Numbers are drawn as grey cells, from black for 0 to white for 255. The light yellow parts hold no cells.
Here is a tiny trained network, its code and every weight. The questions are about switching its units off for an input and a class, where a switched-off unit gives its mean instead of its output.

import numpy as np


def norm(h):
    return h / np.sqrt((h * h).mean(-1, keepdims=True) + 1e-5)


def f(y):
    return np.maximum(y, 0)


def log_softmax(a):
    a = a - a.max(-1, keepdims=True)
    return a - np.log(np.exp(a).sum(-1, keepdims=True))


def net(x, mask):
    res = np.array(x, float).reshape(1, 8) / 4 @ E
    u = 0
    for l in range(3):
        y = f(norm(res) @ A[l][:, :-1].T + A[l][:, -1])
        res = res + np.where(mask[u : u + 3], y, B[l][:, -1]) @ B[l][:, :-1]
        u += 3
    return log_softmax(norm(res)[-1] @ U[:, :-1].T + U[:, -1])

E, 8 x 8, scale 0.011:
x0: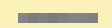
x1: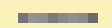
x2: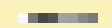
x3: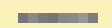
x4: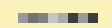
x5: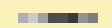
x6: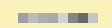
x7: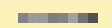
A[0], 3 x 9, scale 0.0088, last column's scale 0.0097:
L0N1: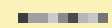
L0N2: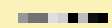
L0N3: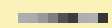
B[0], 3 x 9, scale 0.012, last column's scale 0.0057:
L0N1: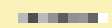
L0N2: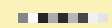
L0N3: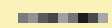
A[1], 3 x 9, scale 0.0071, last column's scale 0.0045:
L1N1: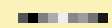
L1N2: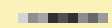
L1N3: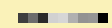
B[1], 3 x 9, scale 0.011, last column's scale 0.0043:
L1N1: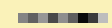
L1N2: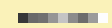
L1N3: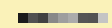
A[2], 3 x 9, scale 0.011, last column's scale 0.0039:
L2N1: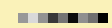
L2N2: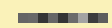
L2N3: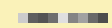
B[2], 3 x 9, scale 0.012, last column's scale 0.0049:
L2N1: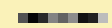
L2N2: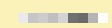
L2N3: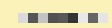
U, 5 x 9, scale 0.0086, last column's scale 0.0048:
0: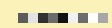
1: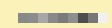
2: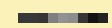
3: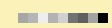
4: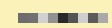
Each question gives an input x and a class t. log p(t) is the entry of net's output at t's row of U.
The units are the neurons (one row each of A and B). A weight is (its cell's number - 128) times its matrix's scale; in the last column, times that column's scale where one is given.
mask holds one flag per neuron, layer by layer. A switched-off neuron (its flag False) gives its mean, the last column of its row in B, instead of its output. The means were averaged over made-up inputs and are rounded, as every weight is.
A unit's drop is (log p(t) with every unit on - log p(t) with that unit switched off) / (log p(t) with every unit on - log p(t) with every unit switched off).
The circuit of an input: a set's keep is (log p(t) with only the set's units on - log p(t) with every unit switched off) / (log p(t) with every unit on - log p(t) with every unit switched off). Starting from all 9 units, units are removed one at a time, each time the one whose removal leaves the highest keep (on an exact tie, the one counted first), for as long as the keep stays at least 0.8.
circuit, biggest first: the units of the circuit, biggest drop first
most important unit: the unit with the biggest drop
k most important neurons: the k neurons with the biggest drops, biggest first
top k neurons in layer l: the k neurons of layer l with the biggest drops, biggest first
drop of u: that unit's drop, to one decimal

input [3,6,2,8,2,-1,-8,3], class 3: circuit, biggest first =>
(L2N2)
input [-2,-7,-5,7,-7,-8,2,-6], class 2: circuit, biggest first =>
(L0N2, L1N3)
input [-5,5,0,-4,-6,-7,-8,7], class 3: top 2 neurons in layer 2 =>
(L2N2, L2N1)
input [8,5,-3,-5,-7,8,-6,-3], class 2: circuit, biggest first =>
(L2N1, L0N2)
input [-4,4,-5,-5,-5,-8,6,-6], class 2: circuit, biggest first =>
(L0N2, L1N3)
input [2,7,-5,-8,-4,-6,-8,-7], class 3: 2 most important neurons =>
(L2N2, L0N2)
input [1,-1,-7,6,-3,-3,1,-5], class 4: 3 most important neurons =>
(L0N1, L0N2, L2N2)
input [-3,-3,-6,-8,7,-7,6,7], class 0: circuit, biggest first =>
(L0N2, L2N3)
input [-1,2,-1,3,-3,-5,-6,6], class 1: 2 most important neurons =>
(L2N2, L0N2)
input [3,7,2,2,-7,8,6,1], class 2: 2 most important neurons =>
(L2N1, L0N2)
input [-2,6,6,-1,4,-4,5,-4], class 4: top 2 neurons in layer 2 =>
(L2N3, L2N2)
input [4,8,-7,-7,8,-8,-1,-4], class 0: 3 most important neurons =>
(L0N2, L2N3, L2N1)
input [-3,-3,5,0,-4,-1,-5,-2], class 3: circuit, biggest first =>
(L2N2, L0N2)
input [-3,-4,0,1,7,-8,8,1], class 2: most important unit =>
L1N3
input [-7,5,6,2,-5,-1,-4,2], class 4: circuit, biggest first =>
(L0N2, L2N3)
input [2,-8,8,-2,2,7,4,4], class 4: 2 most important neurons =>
(L2N3, L0N2)
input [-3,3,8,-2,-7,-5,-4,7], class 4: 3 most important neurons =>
(L0N2, L2N3, L1N3)
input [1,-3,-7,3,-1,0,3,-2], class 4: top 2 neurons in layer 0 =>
(L0N1, L0N2)
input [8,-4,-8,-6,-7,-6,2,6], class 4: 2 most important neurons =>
(L0N2, L2N2)
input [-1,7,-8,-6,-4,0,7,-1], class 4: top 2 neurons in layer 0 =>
(L0N1, L0N2)
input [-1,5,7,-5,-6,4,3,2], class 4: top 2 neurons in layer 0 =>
(L0N2, L0N3)
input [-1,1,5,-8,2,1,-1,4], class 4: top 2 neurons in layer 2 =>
(L2N3, L2N2)
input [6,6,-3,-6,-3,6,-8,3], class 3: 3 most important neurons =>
(L2N2, L1N2, L0N2)
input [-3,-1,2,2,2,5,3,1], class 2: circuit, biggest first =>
(L2N1)
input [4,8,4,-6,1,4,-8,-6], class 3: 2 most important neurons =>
(L2N2, L1N2)
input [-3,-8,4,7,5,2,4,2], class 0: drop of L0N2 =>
1.1
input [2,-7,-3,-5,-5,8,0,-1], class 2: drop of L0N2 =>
0.1
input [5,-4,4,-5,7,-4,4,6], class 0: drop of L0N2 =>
1.2
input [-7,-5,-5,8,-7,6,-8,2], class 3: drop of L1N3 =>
-0.1
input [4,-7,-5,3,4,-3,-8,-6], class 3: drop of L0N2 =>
0.0
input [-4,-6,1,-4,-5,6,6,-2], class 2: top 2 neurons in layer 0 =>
(L0N3, L0N2)
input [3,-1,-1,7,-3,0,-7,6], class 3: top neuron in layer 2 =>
(L2N2)
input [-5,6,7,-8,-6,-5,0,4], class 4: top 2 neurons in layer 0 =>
(L0N2, L0N3)
